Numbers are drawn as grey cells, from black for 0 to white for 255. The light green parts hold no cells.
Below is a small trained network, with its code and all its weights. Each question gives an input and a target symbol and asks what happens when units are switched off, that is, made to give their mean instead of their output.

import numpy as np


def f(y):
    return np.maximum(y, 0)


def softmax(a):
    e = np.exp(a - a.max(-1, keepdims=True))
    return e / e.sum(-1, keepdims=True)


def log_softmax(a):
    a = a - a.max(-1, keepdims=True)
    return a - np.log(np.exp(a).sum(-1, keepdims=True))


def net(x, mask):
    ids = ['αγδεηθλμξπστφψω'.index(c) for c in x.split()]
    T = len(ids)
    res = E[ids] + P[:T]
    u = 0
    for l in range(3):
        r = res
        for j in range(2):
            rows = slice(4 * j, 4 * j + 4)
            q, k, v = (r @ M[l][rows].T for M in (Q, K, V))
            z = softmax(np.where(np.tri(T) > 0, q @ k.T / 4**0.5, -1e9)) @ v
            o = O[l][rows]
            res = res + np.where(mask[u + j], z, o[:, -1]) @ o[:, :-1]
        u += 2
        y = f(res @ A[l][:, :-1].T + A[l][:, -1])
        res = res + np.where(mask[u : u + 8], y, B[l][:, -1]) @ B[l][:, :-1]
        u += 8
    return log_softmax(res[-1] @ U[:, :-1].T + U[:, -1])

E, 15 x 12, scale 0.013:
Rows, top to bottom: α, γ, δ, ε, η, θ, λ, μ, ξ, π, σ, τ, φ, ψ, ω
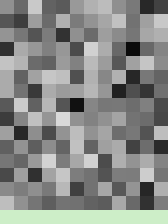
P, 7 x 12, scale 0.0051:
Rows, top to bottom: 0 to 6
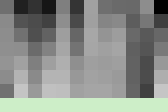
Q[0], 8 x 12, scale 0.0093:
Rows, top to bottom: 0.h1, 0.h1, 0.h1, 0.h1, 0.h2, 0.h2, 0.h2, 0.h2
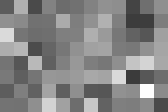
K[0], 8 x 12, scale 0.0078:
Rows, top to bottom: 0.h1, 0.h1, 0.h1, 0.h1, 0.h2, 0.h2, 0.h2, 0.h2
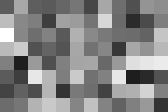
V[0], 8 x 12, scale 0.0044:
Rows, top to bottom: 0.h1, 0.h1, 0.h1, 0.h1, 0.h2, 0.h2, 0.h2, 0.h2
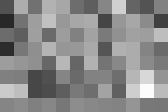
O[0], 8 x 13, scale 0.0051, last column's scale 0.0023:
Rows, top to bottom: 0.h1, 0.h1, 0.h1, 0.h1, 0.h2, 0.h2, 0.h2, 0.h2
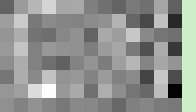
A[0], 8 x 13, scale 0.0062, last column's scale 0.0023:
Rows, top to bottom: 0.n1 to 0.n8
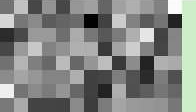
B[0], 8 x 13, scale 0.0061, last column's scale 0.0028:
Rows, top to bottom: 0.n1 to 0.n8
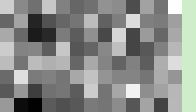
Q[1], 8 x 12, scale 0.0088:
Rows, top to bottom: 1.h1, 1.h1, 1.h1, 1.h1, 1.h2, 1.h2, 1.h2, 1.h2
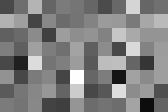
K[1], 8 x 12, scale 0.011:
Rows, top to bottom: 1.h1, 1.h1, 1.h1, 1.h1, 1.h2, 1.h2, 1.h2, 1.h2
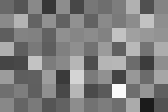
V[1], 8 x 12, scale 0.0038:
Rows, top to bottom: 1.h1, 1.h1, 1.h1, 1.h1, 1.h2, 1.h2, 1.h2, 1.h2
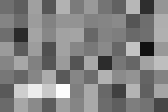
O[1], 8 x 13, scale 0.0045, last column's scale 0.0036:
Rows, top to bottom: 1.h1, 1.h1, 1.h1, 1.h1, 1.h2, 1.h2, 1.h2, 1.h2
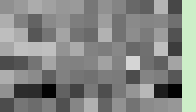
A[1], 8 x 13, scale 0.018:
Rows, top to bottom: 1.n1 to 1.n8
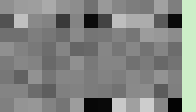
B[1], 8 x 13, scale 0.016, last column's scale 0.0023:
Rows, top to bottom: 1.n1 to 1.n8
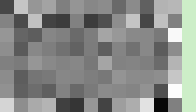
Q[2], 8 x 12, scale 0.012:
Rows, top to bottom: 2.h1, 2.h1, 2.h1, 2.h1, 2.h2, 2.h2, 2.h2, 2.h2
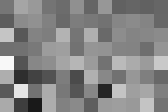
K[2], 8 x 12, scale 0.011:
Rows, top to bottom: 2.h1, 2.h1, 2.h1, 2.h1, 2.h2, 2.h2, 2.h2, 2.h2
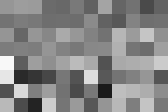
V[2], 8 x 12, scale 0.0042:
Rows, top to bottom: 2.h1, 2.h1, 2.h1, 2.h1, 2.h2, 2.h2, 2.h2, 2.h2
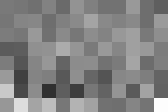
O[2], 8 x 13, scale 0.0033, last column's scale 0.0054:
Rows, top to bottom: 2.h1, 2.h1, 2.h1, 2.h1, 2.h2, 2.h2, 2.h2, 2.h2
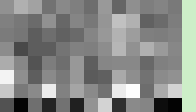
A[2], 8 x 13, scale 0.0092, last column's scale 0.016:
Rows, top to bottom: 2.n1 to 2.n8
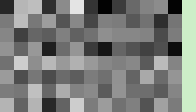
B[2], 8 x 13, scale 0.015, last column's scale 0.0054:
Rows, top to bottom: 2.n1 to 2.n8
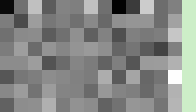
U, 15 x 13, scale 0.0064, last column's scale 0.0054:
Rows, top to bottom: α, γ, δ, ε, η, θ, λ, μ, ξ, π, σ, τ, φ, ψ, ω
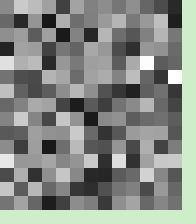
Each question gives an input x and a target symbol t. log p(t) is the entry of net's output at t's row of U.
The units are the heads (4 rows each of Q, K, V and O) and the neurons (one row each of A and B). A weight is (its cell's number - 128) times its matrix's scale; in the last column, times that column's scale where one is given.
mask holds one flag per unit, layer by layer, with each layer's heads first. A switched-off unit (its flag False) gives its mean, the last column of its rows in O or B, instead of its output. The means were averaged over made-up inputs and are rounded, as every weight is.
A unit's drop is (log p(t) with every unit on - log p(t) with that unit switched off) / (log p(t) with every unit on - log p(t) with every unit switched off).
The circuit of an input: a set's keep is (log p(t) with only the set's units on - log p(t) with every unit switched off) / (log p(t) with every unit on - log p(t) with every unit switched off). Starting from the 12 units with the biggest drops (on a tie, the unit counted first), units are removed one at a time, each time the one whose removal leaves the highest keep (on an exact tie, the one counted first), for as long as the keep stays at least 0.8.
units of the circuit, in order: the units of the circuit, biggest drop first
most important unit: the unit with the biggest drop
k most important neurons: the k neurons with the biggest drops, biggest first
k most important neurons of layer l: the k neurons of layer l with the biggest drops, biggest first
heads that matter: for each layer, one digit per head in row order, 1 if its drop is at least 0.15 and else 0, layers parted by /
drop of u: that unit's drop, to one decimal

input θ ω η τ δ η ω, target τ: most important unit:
2.n6
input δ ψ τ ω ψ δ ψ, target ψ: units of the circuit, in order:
[1.h2, 1.n4, 0.n5]
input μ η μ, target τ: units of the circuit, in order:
[2.h2, 1.n7, 2.n6]
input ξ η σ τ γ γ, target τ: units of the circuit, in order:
[0.h1, 2.n6]
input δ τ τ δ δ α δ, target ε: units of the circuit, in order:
[1.n1, 2.h2, 0.h2]
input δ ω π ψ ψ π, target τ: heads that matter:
10 / 11 / 00
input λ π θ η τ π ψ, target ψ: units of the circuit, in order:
[1.h2, 0.n5, 1.n4]
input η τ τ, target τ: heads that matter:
11 / 10 / 00
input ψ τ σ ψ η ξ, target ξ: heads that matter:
00 / 11 / 00
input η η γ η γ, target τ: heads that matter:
10 / 11 / 00
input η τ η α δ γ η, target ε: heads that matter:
01 / 00 / 01
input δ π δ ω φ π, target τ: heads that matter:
10 / 10 / 00
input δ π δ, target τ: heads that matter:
10 / 10 / 00
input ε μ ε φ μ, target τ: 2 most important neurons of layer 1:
[1.n7, 1.n1]
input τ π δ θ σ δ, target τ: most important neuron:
[0.n8]
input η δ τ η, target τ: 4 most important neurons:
[1.n1, 2.n6, 2.n5, 2.n3]
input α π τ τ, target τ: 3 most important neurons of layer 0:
[0.n4, 0.n1, 0.n3]
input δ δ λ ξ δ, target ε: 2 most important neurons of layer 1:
[1.n1, 1.n7]
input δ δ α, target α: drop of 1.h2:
0.1
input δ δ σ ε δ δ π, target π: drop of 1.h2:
-0.1
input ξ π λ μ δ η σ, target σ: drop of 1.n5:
0.1
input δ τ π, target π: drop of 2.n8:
0.8
